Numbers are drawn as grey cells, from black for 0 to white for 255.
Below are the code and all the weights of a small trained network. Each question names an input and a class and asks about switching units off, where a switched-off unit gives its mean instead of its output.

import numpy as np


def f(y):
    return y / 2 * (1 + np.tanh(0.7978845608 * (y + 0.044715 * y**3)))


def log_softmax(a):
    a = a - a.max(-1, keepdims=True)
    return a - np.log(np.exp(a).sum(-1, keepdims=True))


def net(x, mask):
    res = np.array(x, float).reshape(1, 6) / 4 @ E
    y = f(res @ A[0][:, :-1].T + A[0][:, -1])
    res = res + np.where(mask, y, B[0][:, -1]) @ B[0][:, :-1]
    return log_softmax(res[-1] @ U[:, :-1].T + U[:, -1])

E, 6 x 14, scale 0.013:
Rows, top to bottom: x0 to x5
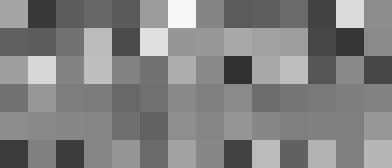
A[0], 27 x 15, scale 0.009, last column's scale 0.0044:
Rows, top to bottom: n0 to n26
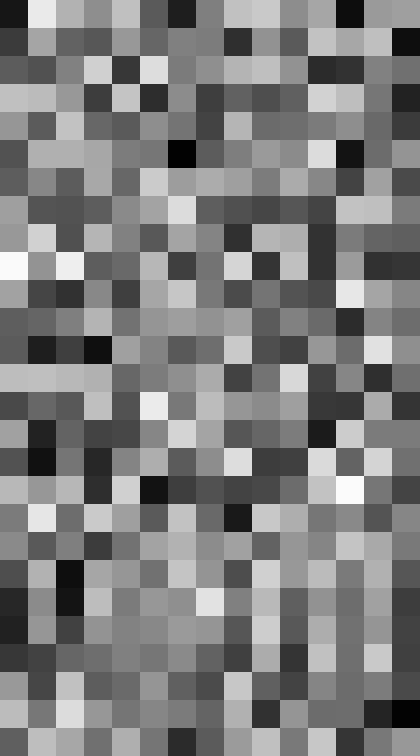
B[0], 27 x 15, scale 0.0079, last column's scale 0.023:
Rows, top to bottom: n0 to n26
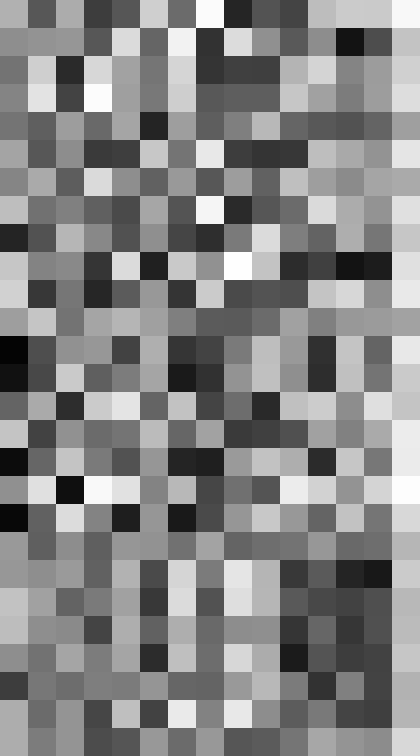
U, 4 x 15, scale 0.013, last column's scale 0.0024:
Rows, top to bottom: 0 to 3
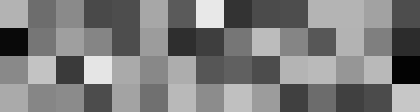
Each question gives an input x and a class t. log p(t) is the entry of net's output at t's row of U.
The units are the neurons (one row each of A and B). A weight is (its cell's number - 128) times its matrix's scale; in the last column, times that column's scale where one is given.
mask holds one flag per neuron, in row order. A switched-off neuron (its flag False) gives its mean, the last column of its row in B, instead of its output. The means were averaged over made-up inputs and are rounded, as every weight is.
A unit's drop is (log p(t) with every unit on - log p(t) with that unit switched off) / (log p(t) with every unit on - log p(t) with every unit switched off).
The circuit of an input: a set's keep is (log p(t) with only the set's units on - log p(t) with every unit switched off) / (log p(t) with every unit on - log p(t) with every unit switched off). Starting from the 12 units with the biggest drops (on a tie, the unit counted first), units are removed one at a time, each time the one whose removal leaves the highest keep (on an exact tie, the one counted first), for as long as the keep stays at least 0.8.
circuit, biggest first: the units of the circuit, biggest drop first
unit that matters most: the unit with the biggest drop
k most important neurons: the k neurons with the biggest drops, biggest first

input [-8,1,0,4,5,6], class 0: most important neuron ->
n0
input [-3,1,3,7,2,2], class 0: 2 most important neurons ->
n16, n12
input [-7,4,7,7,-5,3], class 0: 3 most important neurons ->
n0, n5, n16
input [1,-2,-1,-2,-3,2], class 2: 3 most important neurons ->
n9, n0, n18
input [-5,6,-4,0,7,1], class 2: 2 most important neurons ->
n2, n14
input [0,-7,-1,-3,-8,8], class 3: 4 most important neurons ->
n23, n1, n20, n22
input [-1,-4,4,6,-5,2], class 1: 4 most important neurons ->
n18, n2, n14, n8
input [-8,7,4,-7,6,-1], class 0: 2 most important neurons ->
n0, n5
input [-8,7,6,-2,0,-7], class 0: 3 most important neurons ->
n0, n5, n17
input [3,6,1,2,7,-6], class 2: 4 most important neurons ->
n2, n14, n20, n23
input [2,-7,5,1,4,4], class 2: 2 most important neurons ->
n17, n3
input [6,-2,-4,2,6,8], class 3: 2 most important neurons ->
n23, n1
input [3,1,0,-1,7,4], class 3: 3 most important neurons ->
n0, n5, n20
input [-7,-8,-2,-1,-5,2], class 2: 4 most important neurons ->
n17, n3, n10, n7
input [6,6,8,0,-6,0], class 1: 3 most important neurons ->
n13, n8, n18
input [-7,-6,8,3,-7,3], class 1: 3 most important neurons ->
n18, n8, n13
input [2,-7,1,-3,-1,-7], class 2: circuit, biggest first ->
n17
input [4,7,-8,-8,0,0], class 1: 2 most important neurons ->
n16, n12
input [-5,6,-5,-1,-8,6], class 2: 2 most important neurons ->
n14, n2
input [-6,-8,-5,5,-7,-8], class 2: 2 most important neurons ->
n17, n3
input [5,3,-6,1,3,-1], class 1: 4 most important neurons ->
n16, n12, n0, n5
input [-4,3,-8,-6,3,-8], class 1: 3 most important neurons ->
n16, n12, n24
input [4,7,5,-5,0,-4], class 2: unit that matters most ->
n2
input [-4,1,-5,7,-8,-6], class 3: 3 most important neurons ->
n9, n25, n18
